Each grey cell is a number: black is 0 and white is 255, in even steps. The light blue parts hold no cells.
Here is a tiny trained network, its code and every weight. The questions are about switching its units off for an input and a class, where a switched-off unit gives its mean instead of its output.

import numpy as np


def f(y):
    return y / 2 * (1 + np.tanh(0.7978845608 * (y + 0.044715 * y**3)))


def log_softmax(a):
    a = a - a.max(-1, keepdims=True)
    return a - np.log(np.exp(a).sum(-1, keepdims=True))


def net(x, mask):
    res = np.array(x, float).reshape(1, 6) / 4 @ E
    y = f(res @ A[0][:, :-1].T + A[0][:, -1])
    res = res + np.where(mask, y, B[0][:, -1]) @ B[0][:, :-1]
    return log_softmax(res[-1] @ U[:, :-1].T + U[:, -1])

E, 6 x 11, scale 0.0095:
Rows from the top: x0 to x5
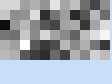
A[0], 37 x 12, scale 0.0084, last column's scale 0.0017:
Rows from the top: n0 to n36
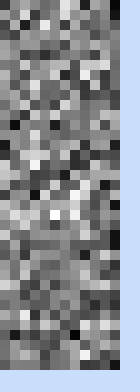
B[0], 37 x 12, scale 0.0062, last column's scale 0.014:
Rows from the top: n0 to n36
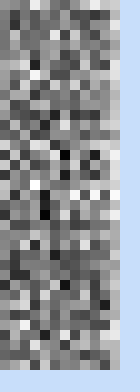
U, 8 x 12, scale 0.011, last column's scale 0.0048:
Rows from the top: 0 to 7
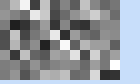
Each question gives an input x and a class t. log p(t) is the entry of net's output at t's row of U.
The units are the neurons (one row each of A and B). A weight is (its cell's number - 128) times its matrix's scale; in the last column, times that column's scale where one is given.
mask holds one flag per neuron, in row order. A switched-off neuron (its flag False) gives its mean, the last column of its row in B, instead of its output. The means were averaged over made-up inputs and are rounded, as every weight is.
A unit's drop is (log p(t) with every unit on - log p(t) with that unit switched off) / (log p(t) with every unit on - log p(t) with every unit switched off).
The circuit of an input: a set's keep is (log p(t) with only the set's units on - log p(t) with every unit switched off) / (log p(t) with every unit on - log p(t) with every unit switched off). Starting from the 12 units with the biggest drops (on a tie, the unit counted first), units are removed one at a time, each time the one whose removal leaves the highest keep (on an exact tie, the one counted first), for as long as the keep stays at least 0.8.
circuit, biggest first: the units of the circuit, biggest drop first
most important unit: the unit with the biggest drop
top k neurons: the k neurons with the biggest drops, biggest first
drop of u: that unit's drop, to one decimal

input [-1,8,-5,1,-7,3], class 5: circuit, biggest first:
n16
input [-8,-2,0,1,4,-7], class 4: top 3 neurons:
n33, n12, n17
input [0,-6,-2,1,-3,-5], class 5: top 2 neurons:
n19, n2
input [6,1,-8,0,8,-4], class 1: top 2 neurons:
n18, n7
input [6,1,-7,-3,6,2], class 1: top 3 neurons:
n18, n7, n23
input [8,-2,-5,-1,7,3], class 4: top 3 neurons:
n21, n20, n25
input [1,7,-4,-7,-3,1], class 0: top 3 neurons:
n19, n29, n9
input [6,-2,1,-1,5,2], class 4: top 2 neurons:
n21, n20
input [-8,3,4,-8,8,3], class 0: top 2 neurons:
n36, n24
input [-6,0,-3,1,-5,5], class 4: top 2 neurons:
n33, n15
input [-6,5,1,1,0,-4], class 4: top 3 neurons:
n33, n12, n19
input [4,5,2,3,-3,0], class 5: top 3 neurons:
n16, n33, n12
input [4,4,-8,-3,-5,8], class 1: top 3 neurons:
n7, n18, n15
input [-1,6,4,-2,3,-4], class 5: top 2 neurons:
n8, n16
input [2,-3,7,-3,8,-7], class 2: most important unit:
n1
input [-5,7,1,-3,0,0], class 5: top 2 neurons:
n16, n8
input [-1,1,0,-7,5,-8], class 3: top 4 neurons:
n15, n3, n6, n32
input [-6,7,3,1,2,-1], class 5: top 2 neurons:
n16, n8
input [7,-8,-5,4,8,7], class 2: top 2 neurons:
n27, n1
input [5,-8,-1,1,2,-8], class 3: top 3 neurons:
n15, n3, n16
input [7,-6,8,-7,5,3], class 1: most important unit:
n0
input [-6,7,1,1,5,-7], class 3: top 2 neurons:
n15, n19
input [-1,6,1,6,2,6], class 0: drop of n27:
0.1
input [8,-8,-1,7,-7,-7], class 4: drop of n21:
1.0
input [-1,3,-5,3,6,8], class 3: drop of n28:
0.4
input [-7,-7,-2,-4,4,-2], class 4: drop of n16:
0.4
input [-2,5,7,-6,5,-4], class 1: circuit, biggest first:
n0
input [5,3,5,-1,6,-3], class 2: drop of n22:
0.2
